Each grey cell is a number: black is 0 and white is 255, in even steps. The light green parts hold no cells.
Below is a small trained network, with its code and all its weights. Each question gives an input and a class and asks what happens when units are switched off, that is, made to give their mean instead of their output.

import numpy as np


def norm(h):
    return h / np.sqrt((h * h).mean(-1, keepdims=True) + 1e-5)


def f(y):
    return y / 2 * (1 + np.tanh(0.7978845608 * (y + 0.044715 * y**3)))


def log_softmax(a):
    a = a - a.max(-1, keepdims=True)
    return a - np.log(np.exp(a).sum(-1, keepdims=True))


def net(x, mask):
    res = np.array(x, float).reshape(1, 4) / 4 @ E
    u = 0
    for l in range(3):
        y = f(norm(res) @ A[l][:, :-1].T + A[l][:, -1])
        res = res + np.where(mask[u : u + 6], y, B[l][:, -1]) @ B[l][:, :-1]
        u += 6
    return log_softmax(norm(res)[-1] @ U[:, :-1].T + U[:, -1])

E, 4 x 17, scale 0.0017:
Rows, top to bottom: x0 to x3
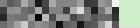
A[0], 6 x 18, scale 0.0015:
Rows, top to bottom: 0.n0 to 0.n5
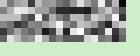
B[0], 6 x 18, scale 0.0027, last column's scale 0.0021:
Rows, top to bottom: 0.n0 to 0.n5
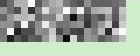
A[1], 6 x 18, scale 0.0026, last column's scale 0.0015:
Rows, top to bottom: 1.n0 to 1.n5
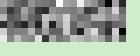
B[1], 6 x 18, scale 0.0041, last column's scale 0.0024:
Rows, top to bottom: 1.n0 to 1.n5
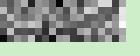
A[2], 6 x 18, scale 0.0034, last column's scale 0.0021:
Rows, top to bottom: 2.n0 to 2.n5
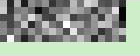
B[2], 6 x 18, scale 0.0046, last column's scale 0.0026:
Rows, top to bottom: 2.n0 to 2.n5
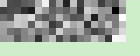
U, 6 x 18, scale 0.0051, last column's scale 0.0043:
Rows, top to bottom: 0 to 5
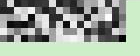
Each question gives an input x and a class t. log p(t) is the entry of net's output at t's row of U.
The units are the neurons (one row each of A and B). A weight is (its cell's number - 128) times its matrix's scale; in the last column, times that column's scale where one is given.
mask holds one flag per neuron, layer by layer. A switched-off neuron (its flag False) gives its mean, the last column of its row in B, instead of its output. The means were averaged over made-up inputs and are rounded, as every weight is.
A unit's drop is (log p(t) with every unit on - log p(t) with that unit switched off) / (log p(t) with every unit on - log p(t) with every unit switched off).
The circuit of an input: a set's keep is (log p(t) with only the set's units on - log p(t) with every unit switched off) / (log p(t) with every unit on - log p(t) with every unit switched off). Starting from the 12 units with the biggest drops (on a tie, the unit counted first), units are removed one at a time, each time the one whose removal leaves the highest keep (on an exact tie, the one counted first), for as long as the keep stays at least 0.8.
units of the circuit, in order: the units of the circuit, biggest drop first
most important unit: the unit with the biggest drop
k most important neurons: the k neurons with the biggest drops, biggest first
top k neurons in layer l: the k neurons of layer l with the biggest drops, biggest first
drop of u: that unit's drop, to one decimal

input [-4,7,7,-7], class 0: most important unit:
0.n4
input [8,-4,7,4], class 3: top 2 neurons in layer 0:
(0.n2; 0.n0)
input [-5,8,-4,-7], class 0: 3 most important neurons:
(0.n4; 0.n1; 1.n1)
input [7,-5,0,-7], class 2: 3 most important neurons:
(1.n0; 0.n4; 0.n5)
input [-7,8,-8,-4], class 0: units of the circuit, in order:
(0.n4; 2.n5)
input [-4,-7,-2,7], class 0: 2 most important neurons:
(1.n4; 0.n3)
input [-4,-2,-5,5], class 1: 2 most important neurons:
(1.n5; 0.n3)
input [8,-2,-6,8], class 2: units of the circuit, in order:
(0.n1; 2.n3)
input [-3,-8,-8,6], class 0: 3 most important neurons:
(1.n4; 1.n3; 1.n2)
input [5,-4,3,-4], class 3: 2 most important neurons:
(0.n4; 0.n1)
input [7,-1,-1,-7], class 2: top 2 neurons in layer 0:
(0.n5; 0.n3)
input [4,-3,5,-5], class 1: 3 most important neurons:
(1.n3; 0.n1; 0.n4)
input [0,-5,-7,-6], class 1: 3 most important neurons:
(1.n5; 0.n4; 0.n1)
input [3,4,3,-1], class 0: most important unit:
0.n4
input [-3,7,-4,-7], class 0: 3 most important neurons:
(0.n4; 0.n1; 2.n5)
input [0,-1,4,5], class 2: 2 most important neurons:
(0.n1; 1.n5)
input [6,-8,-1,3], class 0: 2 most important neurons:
(1.n4; 1.n2)
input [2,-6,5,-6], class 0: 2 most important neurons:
(1.n4; 1.n2)
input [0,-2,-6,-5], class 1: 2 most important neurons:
(1.n5; 0.n1)
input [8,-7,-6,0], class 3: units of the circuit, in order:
(2.n1)
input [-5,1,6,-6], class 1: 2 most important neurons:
(1.n3; 0.n1)
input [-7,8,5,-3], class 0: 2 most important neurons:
(1.n1; 0.n4)
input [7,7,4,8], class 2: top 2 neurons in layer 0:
(0.n1; 0.n5)
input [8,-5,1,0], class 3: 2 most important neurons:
(1.n1; 0.n4)
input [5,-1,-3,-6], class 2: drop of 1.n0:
0.9
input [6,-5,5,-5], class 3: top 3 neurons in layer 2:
(2.n1; 2.n5; 2.n2)
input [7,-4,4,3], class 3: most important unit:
1.n1
